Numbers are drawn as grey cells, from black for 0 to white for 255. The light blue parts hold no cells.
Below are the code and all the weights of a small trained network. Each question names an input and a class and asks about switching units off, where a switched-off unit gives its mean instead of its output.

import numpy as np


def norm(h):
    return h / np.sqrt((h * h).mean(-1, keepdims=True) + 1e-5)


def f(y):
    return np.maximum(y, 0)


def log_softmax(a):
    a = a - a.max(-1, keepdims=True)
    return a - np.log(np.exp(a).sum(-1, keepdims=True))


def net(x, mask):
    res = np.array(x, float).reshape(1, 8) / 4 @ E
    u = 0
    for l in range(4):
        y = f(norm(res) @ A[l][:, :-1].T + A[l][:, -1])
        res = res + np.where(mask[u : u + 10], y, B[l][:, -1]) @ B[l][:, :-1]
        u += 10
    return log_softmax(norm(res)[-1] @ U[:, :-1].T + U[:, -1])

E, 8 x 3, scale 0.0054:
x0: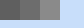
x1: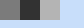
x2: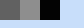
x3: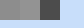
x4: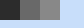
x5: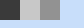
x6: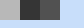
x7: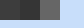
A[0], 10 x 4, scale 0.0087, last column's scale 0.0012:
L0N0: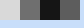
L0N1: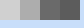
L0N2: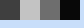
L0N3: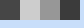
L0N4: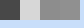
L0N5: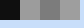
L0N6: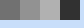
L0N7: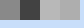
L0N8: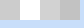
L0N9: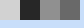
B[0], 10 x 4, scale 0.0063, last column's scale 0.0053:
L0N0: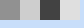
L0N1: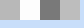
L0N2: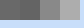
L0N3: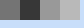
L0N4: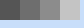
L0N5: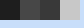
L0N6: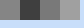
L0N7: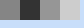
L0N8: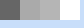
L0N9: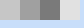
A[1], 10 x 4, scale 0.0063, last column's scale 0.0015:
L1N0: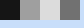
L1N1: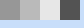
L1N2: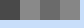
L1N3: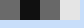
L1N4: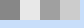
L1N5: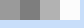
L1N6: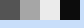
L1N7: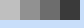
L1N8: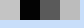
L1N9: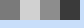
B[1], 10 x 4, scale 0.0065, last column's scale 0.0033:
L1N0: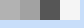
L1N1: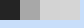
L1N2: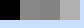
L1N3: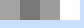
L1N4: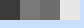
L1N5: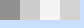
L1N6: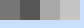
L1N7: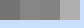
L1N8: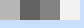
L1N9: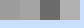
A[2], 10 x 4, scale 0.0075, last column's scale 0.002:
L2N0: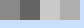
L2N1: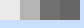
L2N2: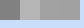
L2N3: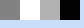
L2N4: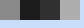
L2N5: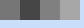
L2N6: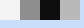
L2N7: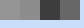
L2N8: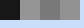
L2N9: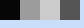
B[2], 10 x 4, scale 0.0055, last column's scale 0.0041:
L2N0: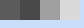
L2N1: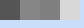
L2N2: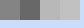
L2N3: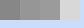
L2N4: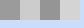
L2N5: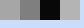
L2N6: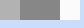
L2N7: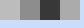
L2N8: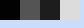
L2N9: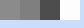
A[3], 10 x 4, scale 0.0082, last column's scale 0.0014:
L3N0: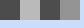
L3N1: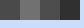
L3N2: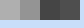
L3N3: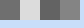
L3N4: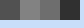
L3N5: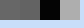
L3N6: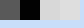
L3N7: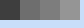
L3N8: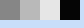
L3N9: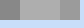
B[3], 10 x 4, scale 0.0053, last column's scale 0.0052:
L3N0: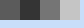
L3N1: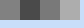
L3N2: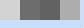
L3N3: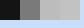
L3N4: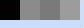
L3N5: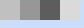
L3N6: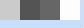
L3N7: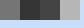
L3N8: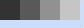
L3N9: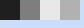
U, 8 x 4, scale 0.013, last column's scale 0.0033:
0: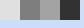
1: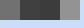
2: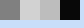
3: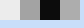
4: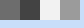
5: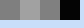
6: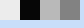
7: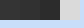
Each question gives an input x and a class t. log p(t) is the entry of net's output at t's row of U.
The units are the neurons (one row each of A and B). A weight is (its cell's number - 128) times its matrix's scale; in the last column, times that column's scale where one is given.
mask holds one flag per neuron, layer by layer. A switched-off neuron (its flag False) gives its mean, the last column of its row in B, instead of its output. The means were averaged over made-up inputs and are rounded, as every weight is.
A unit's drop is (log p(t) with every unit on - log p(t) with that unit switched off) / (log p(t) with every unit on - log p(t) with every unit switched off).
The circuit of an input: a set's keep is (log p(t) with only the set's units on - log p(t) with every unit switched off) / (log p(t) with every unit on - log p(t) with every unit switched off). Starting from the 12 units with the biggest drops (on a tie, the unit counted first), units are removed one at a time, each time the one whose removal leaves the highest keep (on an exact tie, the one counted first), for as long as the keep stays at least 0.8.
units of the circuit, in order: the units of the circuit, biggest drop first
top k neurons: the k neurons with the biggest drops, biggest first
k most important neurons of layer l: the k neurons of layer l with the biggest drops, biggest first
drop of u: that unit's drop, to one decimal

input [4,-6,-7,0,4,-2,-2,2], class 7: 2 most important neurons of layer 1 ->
(L1N8; L1N2)
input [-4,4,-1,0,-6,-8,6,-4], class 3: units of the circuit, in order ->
(L0N0; L0N1)
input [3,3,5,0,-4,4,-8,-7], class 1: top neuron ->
(L2N8)
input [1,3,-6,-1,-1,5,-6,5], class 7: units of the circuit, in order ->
(L0N5; L2N8; L2N9)
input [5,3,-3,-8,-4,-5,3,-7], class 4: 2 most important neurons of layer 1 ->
(L1N1; L1N5)
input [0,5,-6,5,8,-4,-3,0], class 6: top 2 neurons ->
(L3N6; L0N8)
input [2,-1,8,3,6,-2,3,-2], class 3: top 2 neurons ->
(L0N8; L3N5)
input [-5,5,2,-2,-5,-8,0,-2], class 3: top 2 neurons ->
(L0N0; L0N8)
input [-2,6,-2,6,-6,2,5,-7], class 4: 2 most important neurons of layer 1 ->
(L1N1; L1N0)
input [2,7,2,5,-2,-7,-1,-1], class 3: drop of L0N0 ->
0.2
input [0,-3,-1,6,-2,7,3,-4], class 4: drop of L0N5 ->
0.1
